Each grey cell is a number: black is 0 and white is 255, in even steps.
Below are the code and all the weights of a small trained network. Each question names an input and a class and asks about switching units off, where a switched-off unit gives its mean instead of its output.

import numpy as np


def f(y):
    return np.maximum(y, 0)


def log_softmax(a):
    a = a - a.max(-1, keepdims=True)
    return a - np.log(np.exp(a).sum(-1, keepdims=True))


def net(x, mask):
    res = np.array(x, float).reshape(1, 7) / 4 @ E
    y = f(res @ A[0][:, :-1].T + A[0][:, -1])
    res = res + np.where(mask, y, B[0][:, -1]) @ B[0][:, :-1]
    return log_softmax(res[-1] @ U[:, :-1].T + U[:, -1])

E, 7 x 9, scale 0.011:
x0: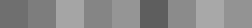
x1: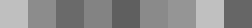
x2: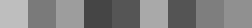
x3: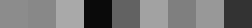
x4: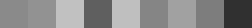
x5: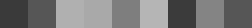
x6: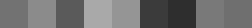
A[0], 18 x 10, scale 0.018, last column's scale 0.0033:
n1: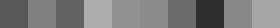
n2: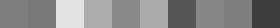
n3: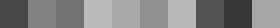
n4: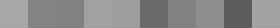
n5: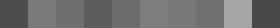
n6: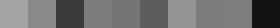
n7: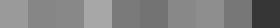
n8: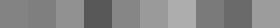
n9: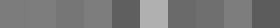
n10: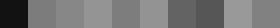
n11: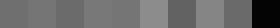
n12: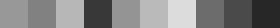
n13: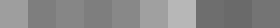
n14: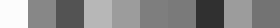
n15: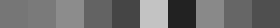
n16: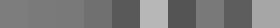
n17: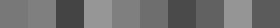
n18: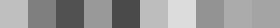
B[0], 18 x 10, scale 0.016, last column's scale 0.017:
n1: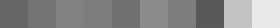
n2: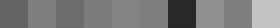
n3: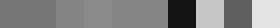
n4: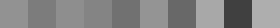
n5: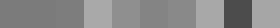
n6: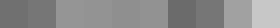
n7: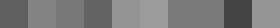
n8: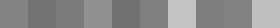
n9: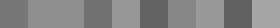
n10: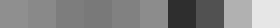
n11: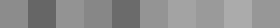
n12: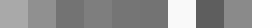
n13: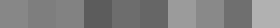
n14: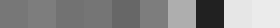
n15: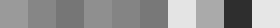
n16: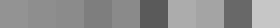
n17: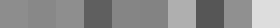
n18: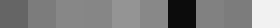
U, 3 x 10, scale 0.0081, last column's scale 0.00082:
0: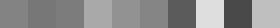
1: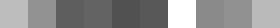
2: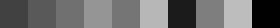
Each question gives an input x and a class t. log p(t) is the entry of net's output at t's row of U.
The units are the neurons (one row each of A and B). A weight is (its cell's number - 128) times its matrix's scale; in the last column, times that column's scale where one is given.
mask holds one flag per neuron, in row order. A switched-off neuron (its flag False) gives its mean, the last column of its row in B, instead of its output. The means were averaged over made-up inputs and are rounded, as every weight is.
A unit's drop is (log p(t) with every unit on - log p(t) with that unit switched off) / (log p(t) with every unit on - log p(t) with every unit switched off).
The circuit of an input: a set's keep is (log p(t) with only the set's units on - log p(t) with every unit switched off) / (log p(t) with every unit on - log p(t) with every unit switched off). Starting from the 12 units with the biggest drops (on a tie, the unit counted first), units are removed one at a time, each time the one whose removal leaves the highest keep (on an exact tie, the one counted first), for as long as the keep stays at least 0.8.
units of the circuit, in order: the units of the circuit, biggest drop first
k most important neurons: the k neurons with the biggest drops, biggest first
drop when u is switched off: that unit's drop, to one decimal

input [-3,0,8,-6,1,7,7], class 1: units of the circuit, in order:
(n15)
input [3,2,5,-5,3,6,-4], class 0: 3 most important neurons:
(n2 n14 n1)
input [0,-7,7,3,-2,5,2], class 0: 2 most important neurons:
(n12 n2)
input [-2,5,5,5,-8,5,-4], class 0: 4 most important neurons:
(n18 n14 n17 n12)
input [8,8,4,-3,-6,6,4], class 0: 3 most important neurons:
(n12 n14 n2)
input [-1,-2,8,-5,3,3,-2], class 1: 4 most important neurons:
(n18 n3 n15 n6)
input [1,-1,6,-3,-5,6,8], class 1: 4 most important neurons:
(n15 n18 n17 n3)
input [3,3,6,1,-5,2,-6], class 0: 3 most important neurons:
(n18 n14 n17)
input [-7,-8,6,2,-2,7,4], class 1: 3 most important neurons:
(n15 n3 n18)
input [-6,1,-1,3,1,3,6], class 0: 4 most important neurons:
(n12 n14 n8 n13)
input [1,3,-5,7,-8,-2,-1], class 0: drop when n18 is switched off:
-0.1
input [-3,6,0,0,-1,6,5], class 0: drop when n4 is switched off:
0.1
